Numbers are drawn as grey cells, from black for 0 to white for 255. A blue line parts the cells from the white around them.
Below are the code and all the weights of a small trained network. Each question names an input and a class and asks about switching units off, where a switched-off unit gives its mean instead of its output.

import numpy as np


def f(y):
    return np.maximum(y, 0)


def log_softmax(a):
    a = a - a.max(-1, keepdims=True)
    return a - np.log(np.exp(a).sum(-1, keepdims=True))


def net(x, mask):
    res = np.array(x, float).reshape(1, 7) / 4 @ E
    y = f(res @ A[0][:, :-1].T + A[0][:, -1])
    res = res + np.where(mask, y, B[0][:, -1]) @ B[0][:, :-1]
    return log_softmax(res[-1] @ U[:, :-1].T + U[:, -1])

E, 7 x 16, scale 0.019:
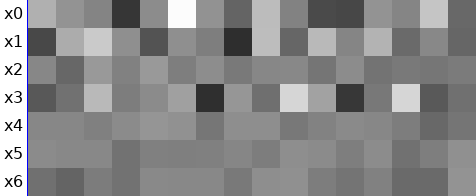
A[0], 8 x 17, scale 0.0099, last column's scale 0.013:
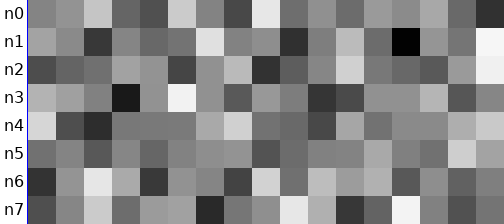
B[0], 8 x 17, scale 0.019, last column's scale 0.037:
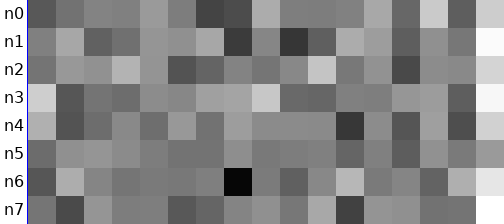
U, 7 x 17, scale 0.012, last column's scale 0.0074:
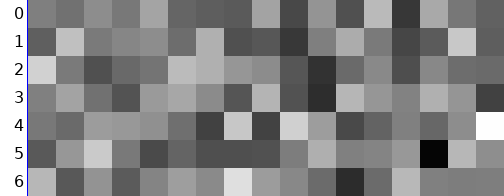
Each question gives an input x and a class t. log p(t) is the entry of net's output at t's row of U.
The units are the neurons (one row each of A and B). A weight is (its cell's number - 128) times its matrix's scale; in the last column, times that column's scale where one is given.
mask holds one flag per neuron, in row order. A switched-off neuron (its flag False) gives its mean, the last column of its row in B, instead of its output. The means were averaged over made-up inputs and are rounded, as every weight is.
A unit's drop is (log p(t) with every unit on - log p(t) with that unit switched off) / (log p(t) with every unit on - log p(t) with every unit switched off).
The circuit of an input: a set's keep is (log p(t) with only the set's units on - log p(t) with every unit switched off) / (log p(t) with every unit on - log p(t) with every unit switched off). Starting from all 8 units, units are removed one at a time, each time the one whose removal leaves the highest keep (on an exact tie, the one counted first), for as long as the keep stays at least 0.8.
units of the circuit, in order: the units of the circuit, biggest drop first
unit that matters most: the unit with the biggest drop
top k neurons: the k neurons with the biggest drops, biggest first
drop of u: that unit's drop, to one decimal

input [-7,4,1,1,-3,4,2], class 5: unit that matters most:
n1
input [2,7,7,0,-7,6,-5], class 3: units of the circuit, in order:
[n6, n2]
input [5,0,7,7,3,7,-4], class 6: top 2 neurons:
[n1, n6]
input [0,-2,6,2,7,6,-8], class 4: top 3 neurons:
[n1, n3, n6]
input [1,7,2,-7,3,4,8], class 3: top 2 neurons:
[n0, n2]
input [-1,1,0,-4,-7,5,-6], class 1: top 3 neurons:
[n7, n3, n0]
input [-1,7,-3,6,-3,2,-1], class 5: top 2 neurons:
[n6, n3]
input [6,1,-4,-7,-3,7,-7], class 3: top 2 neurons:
[n1, n0]
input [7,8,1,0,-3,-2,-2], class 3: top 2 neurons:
[n6, n2]
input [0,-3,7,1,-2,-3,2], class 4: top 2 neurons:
[n1, n3]
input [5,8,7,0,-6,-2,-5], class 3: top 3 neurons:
[n6, n2, n4]
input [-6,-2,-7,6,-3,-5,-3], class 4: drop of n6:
0.3
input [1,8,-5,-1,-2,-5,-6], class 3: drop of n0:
0.4
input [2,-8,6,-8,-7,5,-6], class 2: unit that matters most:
n4
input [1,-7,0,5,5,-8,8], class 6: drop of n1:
0.1
